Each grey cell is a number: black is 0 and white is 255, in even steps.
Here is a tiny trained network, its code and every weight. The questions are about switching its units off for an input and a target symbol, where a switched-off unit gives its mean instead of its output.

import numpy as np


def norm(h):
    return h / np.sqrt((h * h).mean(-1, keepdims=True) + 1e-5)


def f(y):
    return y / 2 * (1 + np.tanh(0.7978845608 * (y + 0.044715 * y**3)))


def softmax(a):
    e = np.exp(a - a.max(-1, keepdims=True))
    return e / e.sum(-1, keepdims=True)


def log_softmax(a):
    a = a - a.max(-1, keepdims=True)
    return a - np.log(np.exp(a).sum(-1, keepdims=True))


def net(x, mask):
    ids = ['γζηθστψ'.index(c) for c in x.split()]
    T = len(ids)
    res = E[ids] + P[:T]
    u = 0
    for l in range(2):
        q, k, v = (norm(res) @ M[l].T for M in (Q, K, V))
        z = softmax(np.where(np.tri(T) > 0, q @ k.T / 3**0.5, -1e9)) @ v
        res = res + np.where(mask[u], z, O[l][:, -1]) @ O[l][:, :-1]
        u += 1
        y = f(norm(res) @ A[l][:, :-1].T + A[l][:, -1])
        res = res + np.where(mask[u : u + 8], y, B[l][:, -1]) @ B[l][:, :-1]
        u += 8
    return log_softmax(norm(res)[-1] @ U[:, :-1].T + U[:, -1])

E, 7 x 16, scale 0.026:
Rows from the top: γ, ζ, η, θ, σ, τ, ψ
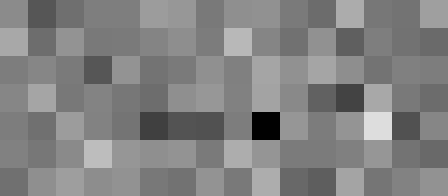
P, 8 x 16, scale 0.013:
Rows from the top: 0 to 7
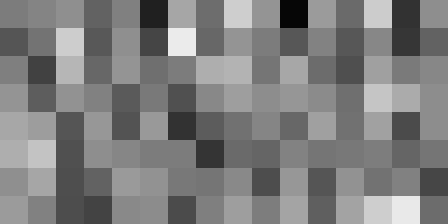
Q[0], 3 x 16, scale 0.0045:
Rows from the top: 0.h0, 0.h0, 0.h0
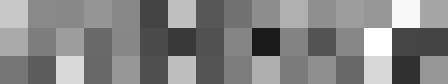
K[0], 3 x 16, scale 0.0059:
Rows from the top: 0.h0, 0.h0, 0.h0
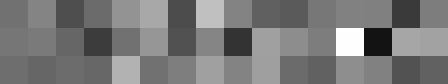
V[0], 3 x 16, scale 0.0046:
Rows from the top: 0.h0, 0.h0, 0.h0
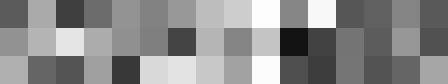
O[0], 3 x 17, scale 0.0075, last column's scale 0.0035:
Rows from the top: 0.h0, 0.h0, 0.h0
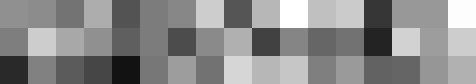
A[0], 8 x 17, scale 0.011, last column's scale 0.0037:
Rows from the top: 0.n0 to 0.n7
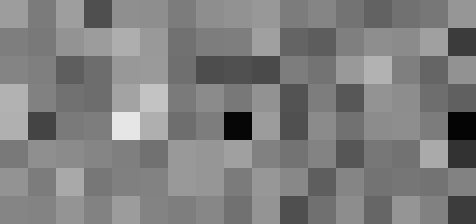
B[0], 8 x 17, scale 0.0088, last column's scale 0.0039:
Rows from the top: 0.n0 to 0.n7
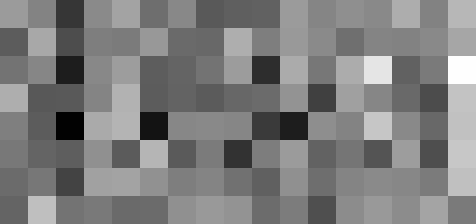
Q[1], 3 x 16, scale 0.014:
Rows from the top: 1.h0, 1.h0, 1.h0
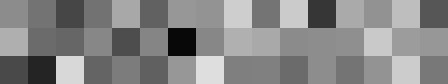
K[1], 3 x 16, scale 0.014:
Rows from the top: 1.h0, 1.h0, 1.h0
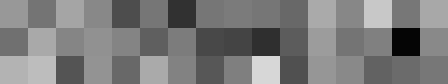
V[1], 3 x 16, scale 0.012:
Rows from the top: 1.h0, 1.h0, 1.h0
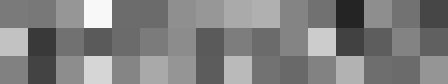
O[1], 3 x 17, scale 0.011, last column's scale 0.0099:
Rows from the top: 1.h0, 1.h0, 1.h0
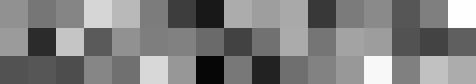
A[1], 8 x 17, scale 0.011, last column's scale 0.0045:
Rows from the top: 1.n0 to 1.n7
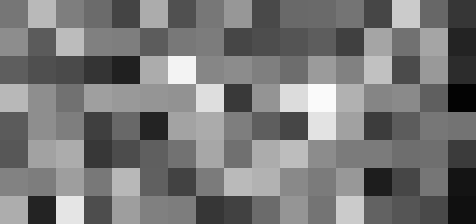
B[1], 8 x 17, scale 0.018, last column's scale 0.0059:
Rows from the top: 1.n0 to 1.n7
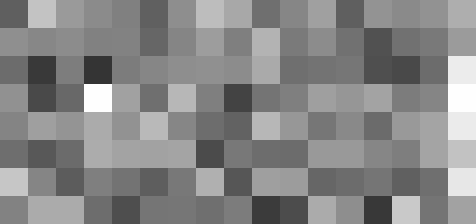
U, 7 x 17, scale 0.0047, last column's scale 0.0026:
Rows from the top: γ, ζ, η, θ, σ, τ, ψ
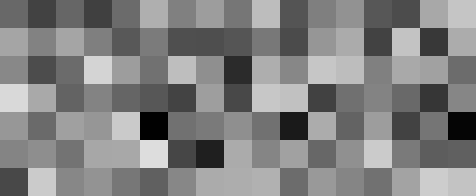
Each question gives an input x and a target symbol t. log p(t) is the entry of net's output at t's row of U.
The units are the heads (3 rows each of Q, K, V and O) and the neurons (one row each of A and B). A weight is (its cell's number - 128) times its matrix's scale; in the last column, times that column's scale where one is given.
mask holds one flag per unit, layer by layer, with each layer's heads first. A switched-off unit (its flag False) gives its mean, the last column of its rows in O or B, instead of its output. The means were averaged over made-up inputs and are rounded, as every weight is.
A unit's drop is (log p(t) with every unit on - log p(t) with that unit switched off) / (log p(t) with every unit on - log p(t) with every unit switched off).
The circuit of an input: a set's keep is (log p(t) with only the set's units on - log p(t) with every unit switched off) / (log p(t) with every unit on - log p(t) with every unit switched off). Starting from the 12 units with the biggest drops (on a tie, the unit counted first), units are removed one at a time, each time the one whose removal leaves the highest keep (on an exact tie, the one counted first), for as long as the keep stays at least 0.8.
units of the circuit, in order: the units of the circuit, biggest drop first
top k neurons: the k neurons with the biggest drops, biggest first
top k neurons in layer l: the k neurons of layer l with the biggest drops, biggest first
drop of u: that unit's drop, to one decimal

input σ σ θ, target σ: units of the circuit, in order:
0.h0, 0.n4
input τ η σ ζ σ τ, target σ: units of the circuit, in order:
0.h0, 0.n4, 1.n4
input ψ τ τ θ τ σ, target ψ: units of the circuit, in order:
1.h0, 0.h0, 1.n0
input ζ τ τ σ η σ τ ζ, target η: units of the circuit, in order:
1.h0, 1.n3
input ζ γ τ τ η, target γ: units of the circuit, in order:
1.h0, 1.n2
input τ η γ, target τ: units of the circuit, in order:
1.h0
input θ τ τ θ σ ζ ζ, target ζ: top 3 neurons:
0.n3, 1.n7, 0.n4
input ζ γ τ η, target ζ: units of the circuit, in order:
1.h0, 1.n7
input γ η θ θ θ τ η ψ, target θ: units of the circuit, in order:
1.h0, 1.n6
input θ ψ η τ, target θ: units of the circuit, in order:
1.h0, 1.n6
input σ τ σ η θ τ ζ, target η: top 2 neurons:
1.n3, 0.n2
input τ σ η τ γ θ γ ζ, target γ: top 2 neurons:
1.n2, 0.n2
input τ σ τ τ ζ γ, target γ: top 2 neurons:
0.n2, 1.n2
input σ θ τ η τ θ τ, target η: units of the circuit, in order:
1.h0
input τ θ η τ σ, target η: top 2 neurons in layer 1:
1.n3, 1.n4
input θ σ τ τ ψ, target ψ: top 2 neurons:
0.n2, 1.n0
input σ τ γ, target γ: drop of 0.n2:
0.1
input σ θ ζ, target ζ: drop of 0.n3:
0.1
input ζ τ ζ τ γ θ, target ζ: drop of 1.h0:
1.0
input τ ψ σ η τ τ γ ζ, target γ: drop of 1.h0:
1.1
